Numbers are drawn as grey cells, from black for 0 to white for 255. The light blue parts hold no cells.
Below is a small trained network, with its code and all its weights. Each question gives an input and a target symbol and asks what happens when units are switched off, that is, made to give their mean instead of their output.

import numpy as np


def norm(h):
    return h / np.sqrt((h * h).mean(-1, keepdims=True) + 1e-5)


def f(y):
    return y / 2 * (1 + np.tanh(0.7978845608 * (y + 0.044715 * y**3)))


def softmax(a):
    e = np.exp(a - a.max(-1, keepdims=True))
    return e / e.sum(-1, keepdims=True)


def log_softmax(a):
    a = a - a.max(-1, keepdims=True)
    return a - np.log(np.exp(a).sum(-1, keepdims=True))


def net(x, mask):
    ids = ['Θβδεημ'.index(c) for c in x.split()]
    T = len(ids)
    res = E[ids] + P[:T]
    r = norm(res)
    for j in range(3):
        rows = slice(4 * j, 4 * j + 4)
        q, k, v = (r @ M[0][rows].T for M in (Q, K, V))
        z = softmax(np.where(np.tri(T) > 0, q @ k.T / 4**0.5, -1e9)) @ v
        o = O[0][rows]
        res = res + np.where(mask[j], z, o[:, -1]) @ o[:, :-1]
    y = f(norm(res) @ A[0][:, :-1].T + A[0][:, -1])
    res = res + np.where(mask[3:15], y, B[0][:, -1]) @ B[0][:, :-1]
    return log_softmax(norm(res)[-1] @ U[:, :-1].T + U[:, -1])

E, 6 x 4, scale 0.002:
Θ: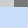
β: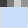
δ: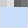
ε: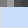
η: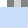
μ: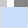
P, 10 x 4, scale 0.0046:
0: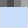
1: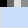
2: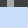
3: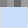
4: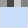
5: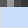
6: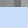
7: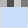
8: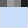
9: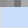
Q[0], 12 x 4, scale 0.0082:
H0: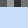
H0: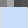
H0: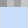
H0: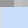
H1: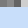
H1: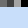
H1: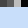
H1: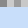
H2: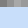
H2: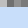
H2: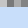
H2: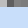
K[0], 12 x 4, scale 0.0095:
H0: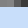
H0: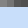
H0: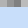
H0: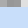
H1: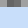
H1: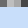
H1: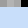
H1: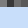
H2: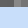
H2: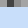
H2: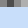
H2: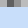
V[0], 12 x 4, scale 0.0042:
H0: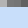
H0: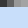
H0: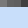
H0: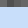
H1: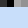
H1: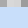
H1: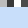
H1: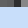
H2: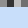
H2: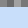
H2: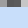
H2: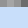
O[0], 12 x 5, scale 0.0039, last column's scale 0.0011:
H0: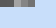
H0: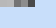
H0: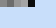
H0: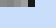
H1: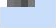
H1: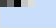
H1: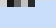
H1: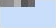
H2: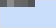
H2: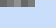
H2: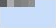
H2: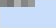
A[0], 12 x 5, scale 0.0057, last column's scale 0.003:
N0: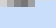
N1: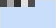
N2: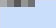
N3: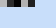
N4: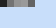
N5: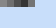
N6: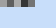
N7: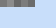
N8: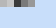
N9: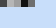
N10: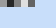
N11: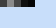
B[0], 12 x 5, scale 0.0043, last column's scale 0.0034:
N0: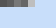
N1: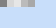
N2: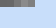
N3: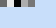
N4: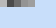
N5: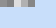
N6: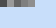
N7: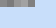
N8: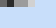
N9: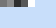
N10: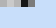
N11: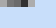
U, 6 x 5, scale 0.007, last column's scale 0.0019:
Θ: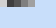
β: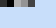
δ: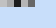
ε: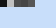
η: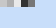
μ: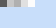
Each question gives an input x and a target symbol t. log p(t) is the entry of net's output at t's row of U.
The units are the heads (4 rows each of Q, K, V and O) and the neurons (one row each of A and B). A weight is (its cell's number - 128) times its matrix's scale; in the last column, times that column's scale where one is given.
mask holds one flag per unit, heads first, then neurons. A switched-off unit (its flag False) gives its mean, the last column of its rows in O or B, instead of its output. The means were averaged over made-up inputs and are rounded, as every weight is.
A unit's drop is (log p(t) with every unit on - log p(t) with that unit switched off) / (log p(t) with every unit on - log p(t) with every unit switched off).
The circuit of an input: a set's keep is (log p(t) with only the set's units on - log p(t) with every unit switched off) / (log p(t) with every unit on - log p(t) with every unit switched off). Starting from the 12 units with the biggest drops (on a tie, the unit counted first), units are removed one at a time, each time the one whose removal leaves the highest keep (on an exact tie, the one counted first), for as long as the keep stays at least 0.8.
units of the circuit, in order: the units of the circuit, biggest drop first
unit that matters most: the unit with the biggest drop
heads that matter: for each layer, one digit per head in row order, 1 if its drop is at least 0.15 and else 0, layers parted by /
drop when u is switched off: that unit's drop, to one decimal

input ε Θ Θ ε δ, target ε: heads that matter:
011
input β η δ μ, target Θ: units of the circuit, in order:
(H1, N8)
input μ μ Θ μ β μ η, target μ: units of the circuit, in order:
(H1, N1)
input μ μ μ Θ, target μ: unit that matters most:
N1
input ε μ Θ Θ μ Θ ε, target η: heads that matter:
010
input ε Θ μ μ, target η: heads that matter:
010
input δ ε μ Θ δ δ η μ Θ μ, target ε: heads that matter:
110
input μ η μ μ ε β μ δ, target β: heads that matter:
101
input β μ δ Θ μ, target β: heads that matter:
111
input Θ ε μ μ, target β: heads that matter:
010
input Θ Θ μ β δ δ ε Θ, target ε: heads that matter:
011
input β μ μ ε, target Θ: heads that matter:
011
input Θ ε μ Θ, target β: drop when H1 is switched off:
0.3
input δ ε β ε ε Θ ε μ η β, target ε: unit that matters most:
H1
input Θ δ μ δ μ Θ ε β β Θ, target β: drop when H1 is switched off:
0.2
